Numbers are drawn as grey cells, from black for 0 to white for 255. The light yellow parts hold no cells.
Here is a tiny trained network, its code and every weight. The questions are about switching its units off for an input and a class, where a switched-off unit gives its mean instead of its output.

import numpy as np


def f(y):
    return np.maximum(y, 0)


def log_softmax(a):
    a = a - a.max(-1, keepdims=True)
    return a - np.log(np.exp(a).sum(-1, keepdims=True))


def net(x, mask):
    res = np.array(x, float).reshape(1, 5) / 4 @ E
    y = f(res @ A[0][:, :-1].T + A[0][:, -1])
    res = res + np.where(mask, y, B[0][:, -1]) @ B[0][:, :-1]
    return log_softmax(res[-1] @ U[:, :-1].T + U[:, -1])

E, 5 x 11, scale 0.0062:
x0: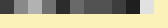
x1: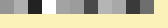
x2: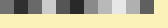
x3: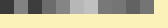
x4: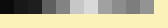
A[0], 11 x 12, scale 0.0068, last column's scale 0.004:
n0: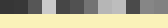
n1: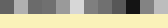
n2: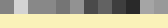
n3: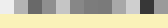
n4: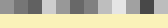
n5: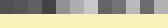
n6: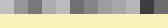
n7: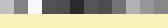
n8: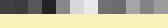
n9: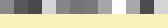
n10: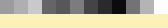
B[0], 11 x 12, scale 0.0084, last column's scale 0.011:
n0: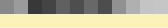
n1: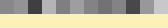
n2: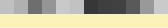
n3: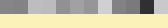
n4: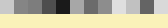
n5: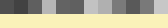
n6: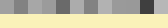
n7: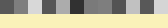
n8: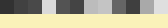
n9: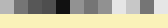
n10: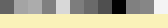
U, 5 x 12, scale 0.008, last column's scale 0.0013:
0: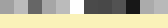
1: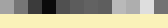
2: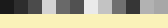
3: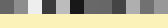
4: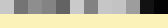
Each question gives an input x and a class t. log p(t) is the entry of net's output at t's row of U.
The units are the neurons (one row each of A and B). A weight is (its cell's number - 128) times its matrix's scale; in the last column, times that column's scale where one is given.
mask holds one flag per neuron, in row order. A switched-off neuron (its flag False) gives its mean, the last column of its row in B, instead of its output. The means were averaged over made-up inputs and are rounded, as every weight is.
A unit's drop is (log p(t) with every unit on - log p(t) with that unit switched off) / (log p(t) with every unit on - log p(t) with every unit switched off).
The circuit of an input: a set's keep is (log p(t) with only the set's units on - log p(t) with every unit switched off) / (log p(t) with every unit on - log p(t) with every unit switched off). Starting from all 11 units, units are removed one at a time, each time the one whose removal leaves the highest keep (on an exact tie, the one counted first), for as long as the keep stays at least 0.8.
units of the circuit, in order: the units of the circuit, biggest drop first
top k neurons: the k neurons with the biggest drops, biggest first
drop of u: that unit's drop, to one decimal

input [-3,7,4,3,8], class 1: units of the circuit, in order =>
[n0]
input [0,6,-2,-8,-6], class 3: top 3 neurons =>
[n7 n10 n1]
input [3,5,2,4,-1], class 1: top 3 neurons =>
[n10 n0 n3]
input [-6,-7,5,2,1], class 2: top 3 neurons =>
[n8 n5 n2]
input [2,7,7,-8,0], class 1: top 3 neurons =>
[n0 n9 n5]
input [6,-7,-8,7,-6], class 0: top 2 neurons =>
[n2 n1]
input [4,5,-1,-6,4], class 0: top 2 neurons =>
[n9 n4]
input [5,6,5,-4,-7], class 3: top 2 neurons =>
[n7 n10]
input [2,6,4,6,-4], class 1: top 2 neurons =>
[n0 n3]
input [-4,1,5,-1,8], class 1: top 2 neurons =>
[n9 n0]
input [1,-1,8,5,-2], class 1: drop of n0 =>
0.1
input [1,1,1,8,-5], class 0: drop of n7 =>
0.1
